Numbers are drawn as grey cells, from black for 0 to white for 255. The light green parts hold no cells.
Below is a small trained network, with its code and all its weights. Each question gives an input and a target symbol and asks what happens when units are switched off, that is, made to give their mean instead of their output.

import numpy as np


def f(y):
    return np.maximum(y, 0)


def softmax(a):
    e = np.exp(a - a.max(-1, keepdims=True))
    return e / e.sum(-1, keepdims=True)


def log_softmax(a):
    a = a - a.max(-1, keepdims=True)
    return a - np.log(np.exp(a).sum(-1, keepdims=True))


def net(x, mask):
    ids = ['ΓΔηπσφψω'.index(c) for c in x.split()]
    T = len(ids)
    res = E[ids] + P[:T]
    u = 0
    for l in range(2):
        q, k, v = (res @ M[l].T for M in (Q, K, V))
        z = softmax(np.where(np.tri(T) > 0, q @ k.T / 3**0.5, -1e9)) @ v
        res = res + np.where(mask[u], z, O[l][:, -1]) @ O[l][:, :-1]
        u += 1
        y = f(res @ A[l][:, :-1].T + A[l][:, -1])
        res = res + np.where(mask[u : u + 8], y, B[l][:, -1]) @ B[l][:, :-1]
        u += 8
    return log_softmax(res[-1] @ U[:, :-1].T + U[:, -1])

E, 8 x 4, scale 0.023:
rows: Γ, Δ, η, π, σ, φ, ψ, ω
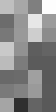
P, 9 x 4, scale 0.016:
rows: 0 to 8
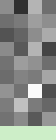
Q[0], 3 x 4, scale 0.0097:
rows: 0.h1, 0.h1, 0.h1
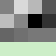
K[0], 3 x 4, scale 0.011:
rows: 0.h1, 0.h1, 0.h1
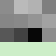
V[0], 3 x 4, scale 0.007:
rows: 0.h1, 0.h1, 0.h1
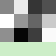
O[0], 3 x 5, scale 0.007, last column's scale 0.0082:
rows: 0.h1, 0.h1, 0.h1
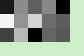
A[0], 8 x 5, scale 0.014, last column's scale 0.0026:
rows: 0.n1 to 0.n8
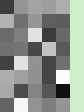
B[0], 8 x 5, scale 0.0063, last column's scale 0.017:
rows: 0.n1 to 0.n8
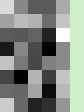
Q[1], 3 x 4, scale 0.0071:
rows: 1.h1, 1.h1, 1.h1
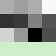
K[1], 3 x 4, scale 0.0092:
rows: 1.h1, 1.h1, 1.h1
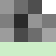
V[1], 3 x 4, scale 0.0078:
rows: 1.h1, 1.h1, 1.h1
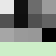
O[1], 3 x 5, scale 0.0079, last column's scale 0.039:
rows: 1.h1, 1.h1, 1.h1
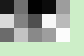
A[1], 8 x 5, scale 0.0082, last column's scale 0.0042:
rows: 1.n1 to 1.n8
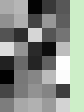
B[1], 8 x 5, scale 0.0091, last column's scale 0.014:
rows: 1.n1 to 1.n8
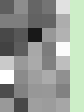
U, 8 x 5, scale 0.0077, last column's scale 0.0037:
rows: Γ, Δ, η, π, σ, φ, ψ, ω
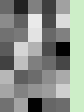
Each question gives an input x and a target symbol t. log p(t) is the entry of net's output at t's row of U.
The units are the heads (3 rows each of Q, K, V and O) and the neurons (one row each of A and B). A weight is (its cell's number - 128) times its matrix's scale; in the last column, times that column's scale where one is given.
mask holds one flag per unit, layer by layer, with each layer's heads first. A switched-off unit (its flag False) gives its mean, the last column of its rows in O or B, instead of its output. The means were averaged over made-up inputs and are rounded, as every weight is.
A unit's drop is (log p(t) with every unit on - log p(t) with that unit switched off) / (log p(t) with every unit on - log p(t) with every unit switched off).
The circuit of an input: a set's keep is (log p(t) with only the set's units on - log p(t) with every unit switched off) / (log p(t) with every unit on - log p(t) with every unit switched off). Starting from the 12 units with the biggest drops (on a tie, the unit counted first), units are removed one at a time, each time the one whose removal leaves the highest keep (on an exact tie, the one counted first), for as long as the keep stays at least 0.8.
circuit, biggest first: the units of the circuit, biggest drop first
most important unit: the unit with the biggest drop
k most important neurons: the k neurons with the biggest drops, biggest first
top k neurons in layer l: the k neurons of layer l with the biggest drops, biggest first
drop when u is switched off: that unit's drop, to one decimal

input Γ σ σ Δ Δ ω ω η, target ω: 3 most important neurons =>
0.n7, 0.n6, 0.n8
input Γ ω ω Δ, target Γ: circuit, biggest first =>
1.n3, 0.n3
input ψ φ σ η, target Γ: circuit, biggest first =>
1.n3, 0.n3
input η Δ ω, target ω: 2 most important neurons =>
0.n3, 0.n6
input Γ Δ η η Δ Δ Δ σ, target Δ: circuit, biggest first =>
0.h1, 0.n6, 1.n3
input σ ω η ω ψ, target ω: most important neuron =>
0.n7
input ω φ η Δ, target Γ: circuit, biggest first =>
0.n3, 1.n3
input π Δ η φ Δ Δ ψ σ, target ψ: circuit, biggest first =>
0.n3, 1.h1, 0.n1
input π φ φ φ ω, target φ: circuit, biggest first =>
0.n3, 1.h1
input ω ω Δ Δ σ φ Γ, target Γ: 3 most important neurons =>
1.n3, 0.n3, 0.n7
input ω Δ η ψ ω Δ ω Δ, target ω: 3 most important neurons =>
0.n7, 0.n8, 0.n6
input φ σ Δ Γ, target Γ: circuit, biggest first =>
1.h1, 0.n3
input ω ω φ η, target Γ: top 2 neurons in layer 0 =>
0.n3, 0.n6
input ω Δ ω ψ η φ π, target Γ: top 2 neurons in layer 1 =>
1.n3, 1.n5
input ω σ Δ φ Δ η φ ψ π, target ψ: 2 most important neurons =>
0.n3, 0.n6
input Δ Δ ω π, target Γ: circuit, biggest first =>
0.n6
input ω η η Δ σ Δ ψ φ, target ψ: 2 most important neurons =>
0.n3, 0.n7
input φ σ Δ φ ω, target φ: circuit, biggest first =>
1.h1, 0.n3
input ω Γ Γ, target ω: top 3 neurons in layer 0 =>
0.n4, 0.n2, 0.n8
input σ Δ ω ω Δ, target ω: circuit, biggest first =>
1.h1, 0.n8
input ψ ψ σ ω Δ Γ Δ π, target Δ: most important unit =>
0.h1
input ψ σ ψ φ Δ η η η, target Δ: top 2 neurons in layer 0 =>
0.n2, 0.n8
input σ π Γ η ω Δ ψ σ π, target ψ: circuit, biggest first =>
0.n6, 0.n3, 1.h1, 0.n1
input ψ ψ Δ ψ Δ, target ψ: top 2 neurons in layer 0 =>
0.n7, 0.n6
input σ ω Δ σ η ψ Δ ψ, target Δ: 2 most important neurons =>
0.n3, 1.n1
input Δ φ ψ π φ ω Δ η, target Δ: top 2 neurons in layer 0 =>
0.n3, 0.n2
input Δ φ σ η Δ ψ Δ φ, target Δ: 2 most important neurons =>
0.n3, 1.n1
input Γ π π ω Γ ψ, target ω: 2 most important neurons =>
0.n6, 0.n7
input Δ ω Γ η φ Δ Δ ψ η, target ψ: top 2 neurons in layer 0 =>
0.n3, 0.n2
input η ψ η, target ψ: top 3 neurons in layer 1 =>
1.n4, 1.n6, 1.n1
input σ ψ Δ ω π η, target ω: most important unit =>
0.n8
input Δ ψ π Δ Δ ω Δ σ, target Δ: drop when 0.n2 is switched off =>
0.1
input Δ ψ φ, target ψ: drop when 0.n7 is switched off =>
0.2
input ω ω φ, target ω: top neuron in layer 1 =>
1.n1
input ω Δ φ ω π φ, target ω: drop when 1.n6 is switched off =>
-0.1
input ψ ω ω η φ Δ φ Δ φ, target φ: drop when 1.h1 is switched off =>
0.2
